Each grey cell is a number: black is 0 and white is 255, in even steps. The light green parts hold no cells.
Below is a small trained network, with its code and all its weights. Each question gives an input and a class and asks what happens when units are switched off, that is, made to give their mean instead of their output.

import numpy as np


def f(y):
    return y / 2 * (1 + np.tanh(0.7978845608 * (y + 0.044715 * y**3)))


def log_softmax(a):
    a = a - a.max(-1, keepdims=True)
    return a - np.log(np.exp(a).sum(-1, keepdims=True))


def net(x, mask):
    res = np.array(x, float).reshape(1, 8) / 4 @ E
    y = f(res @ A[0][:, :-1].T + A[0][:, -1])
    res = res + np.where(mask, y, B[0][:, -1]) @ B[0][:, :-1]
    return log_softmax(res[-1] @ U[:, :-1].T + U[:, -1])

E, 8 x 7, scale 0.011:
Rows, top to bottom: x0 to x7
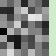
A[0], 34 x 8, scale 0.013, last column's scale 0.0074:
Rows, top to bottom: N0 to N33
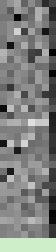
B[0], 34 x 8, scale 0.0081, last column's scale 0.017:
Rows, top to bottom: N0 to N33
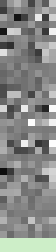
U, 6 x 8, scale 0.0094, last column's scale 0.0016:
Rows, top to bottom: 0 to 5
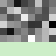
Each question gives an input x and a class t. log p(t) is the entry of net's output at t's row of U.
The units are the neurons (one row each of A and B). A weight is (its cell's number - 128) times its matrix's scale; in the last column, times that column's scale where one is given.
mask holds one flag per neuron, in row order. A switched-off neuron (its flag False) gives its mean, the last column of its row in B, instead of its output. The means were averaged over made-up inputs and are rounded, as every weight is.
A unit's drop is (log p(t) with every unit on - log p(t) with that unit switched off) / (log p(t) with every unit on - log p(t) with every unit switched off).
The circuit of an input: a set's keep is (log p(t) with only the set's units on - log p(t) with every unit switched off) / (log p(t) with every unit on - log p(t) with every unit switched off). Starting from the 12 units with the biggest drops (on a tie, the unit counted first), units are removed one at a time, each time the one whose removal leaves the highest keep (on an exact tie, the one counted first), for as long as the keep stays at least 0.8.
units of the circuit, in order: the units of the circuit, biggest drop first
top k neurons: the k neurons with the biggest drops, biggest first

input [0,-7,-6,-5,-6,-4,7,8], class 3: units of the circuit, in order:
[N7]
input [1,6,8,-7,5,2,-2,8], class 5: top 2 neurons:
[N17; N31]
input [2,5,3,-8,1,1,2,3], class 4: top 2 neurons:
[N6; N24]
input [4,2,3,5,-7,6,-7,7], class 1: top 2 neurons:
[N4; N13]
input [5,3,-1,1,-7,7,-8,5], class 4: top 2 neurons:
[N24; N6]
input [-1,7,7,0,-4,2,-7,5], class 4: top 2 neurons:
[N24; N6]
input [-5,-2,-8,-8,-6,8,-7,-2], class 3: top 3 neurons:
[N7; N8; N21]
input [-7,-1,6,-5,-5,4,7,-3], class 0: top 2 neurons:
[N2; N21]
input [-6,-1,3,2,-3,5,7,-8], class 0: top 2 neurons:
[N2; N21]
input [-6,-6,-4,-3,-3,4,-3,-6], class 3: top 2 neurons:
[N7; N8]
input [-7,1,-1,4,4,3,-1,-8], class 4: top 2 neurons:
[N6; N24]
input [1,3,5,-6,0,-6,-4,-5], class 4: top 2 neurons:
[N24; N6]
